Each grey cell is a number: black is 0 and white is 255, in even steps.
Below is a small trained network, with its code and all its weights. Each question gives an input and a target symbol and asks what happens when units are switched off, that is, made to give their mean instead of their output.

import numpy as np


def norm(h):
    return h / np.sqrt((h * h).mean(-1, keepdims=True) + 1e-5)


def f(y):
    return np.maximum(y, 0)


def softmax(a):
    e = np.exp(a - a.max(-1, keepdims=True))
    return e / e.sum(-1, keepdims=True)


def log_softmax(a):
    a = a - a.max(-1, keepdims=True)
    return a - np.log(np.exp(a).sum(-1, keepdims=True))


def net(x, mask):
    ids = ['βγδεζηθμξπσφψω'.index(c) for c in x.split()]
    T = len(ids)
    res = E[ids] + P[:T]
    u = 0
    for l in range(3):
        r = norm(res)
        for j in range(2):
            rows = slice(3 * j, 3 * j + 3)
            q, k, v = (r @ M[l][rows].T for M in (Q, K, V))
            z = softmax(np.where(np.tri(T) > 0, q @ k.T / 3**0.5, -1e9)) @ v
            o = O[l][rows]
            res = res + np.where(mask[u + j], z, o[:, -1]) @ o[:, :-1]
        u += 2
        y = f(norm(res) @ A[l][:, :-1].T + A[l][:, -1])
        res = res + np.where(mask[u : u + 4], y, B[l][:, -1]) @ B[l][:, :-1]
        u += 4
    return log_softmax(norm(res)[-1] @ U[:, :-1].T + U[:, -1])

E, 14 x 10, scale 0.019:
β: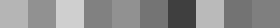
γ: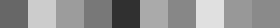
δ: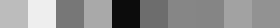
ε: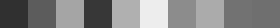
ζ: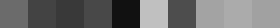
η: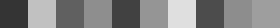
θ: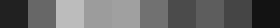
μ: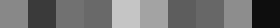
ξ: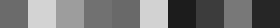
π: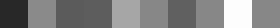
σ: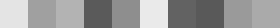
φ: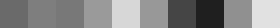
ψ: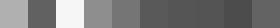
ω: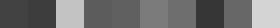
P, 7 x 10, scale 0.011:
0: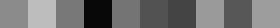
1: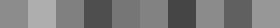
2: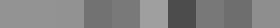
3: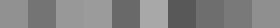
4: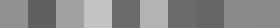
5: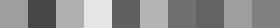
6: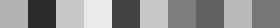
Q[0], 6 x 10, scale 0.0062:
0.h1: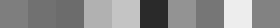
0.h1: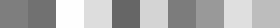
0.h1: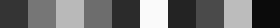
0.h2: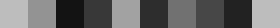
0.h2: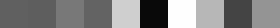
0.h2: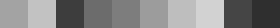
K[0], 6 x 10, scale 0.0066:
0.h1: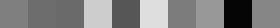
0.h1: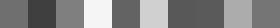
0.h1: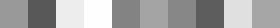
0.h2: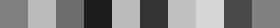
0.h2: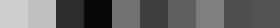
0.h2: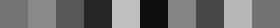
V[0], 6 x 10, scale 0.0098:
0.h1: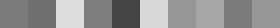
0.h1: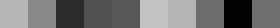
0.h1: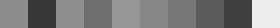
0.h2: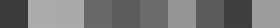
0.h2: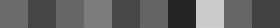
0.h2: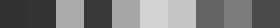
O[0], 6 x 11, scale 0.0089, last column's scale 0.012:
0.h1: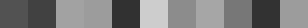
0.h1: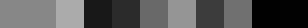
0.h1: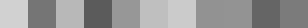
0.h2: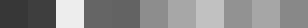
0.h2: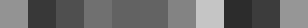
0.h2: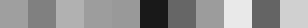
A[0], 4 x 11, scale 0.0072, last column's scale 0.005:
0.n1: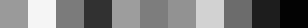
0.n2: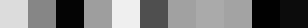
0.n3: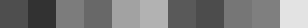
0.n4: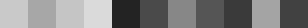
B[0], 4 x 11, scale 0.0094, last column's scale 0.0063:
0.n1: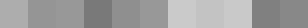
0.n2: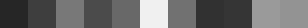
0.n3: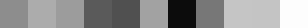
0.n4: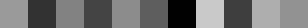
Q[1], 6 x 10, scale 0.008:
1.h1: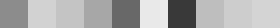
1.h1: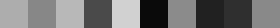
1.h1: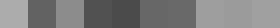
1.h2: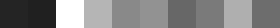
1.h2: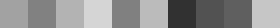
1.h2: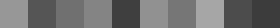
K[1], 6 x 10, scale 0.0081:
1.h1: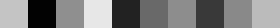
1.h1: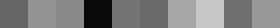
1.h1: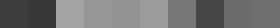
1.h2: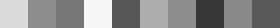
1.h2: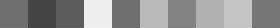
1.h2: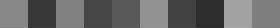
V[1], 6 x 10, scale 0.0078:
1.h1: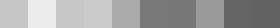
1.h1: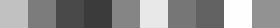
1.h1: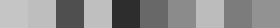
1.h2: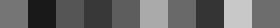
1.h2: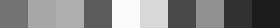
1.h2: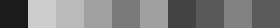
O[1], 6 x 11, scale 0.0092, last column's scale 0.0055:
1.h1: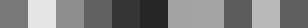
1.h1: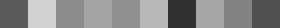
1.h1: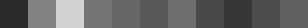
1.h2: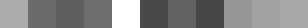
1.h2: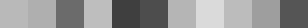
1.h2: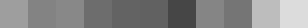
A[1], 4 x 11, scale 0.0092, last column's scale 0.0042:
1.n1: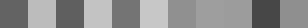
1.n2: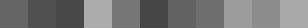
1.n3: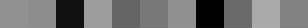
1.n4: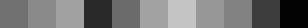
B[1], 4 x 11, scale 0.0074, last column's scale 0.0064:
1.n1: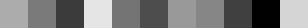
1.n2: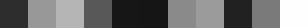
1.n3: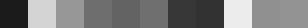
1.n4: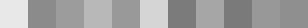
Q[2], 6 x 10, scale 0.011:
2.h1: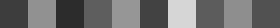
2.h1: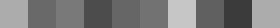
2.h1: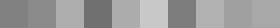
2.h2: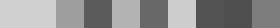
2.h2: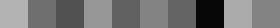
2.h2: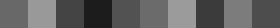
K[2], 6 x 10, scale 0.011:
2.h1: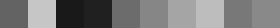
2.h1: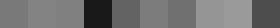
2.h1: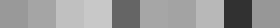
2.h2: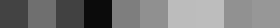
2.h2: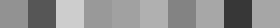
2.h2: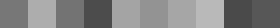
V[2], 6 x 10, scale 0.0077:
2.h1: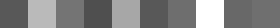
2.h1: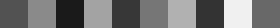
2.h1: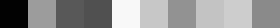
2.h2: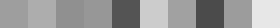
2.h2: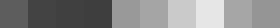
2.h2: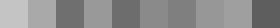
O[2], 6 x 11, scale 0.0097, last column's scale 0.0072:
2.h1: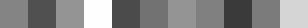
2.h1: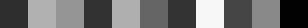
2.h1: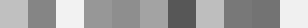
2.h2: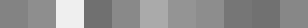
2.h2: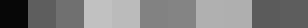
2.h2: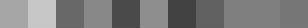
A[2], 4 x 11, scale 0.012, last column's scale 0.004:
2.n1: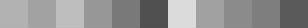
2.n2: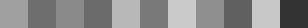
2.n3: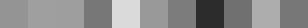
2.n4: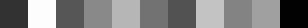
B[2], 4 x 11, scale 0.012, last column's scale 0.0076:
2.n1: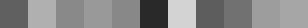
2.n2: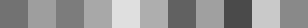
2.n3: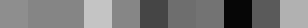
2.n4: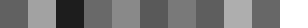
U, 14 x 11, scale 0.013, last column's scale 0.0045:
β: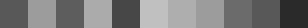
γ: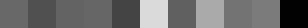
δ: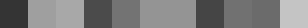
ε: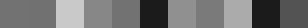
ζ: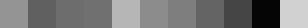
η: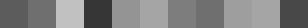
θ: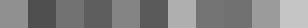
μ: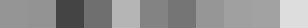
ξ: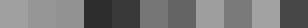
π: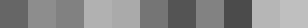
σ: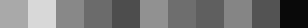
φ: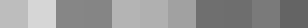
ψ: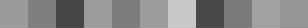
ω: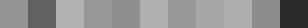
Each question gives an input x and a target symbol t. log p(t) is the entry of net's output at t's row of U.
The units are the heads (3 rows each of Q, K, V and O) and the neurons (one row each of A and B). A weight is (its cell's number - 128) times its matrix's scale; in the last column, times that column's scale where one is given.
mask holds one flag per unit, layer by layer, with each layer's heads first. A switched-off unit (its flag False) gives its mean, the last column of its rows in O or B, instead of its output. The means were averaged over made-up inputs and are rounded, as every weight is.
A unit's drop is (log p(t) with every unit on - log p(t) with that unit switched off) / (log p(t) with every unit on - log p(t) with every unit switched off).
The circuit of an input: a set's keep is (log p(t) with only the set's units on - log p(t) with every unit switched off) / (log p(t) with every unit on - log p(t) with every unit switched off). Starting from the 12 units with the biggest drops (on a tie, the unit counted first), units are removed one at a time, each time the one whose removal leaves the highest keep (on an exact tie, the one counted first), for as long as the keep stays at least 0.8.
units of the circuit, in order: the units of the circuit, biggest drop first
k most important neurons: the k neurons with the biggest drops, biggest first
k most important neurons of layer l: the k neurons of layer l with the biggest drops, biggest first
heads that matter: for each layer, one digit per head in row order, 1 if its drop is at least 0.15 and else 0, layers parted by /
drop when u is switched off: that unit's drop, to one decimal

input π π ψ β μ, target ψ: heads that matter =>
00 / 01 / 10
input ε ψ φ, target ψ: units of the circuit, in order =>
[2.h1]
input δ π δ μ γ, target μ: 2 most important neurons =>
[0.n2, 0.n4]
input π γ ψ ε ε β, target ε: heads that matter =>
11 / 11 / 00
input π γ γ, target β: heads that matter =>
01 / 01 / 00
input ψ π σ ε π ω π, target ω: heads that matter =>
10 / 00 / 00
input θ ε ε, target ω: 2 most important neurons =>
[1.n2, 2.n4]
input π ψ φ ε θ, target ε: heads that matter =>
01 / 00 / 00
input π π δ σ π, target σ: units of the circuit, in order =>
[2.h2, 0.h1]
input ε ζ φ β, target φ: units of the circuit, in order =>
[0.h1, 0.h2]
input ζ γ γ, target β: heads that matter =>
01 / 00 / 01
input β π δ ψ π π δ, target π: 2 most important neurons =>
[0.n4, 0.n3]
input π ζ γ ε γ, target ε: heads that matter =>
01 / 10 / 00
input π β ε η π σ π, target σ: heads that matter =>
00 / 00 / 01
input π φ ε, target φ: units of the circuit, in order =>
[0.h1]
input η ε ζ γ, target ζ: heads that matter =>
00 / 01 / 00
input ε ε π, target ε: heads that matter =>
01 / 00 / 00
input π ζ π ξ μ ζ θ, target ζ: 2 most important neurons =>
[0.n2, 2.n1]
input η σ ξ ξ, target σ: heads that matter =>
10 / 00 / 00
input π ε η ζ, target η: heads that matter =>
01 / 01 / 00
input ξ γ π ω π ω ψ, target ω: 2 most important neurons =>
[0.n4, 1.n2]
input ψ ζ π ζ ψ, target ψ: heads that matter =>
10 / 00 / 10
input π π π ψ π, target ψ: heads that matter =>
00 / 00 / 10
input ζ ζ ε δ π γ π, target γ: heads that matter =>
10 / 01 / 00
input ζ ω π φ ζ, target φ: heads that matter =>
10 / 00 / 00
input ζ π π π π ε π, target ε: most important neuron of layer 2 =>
[2.n2]
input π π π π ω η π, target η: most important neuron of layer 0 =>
[0.n3]
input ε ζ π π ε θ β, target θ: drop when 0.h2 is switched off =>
0.1
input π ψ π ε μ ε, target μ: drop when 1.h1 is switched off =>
0.6
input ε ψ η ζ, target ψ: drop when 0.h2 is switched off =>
-0.1
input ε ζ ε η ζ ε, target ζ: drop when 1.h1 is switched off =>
0.1
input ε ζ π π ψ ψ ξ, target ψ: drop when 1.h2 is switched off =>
0.0
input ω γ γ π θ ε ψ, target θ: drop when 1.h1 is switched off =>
0.4
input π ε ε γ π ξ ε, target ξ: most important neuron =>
[0.n3]
